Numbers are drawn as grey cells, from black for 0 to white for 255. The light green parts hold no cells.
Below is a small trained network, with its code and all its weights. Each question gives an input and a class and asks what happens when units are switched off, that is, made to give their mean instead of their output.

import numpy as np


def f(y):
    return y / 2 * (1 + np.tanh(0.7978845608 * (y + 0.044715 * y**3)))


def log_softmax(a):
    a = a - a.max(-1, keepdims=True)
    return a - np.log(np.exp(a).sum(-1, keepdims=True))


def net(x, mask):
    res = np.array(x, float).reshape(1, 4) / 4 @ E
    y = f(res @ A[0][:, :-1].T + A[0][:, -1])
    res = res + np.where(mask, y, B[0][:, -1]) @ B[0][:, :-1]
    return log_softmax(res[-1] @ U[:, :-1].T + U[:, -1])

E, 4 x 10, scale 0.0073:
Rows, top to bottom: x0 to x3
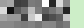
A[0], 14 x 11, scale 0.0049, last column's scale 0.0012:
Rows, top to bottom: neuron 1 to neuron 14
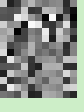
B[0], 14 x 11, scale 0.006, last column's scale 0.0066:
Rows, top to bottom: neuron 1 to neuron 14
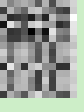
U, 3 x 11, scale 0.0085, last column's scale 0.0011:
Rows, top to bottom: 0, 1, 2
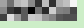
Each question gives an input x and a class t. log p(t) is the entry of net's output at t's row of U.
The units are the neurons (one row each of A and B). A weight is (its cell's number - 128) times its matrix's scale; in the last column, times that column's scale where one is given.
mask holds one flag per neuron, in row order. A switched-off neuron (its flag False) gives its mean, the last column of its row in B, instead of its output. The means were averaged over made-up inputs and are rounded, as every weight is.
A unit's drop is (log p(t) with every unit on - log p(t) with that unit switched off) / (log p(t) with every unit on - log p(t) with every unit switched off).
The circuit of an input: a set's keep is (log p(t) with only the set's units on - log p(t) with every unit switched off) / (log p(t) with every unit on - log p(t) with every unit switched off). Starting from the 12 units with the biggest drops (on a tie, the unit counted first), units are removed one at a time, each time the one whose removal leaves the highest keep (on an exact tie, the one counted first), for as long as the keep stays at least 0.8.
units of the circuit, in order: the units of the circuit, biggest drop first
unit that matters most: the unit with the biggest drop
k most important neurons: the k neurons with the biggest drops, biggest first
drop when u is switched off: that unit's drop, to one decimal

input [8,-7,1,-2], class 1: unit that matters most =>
neuron 5
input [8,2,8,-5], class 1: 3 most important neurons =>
neuron 5; neuron 6; neuron 10
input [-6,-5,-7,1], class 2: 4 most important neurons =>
neuron 10; neuron 2; neuron 5; neuron 14
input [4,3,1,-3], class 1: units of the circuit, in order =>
neuron 5; neuron 6
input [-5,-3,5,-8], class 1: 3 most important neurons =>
neuron 3; neuron 10; neuron 2
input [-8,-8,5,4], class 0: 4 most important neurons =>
neuron 13; neuron 11; neuron 9; neuron 5
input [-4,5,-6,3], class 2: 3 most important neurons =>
neuron 10; neuron 2; neuron 14
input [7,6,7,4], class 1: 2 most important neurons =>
neuron 5; neuron 6
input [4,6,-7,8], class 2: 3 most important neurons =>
neuron 10; neuron 14; neuron 2
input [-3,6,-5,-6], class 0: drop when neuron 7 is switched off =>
0.1
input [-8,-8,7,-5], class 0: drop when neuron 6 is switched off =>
0.1
